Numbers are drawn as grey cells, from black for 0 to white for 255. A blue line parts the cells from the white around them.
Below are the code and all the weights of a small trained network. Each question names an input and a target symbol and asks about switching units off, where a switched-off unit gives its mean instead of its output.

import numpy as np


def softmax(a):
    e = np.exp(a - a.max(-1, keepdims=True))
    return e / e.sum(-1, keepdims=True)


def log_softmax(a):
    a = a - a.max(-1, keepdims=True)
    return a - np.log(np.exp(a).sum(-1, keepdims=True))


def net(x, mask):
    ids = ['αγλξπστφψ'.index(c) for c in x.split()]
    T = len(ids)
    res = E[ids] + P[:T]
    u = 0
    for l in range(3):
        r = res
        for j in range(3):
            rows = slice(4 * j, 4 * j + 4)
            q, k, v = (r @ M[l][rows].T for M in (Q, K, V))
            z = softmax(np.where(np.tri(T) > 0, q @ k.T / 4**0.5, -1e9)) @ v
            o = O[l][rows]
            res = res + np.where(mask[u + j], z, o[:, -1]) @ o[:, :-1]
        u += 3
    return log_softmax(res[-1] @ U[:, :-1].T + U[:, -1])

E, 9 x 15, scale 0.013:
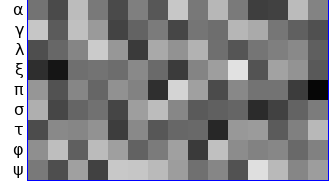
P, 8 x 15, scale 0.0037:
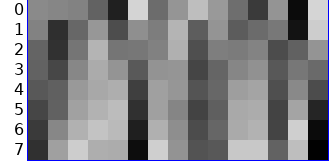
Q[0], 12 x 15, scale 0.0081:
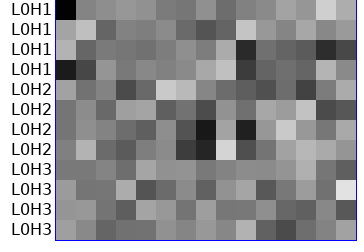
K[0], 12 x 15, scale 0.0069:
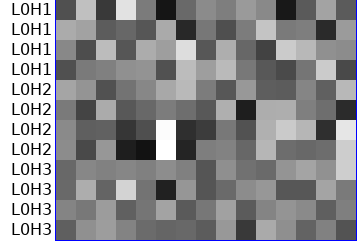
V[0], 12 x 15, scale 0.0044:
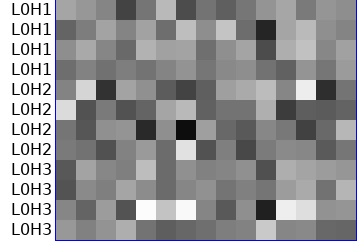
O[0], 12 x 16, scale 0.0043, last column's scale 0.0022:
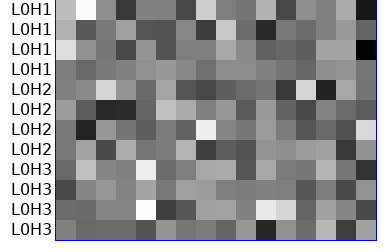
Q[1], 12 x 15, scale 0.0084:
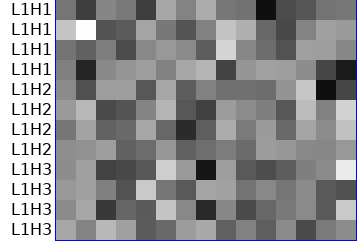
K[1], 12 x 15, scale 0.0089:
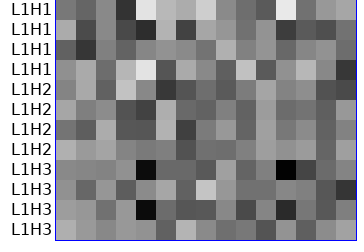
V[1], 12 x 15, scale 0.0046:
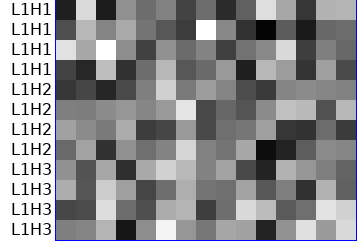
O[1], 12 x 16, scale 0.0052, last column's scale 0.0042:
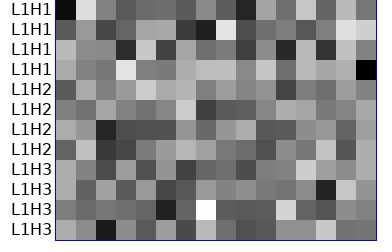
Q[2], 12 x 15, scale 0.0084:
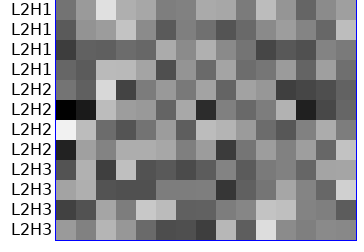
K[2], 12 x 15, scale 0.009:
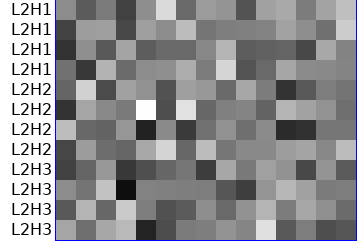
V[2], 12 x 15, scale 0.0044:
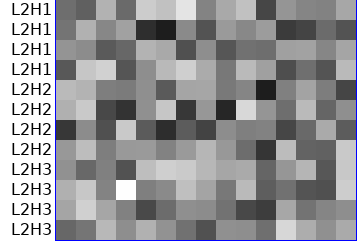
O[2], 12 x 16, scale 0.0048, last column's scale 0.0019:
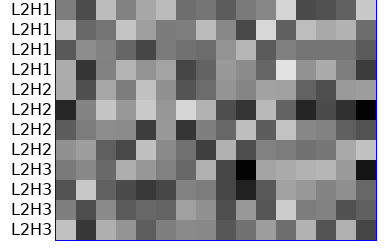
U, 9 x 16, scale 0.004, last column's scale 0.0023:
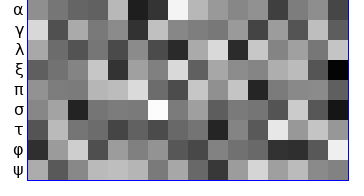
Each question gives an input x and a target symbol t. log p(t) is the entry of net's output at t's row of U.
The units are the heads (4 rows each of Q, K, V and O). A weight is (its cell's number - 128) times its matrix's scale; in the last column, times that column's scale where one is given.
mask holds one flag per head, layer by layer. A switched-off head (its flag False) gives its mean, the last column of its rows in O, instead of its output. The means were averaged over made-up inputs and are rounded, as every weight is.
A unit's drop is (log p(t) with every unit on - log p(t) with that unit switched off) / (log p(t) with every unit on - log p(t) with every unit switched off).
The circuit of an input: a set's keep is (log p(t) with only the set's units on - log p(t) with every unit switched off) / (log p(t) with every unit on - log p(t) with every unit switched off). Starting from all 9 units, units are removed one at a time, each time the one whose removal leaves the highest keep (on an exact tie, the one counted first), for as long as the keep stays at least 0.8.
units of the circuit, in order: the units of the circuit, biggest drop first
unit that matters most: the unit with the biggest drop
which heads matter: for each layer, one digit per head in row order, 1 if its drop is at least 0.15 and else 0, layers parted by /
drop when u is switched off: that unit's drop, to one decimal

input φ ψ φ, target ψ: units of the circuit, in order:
[L1H3 L2H3]
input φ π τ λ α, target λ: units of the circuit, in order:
[L2H2 L0H1]
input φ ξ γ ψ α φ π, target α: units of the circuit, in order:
[L0H3 L0H1]
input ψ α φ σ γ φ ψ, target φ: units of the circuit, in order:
[L0H3 L2H1 L1H1]
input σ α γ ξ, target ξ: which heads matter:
000 / 100 / 010
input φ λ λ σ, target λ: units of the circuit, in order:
[L2H2 L0H1]
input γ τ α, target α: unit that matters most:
L0H2
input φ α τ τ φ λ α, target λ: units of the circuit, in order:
[L2H2 L0H1 L0H2]
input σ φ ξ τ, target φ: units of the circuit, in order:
[L2H2 L1H1 L0H2]
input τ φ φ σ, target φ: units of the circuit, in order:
[L2H2 L1H1]
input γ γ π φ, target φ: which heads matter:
000 / 101 / 010
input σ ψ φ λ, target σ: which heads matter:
100 / 011 / 110
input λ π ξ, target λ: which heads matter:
100 / 100 / 010
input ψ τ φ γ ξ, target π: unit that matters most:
L1H3
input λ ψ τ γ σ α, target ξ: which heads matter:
000 / 101 / 000
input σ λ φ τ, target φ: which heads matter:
010 / 101 / 010
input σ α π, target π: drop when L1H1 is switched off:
0.3
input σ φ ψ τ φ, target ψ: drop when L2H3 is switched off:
0.5
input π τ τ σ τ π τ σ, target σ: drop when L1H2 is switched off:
0.5
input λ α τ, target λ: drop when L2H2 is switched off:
0.7
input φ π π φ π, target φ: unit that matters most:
L2H2
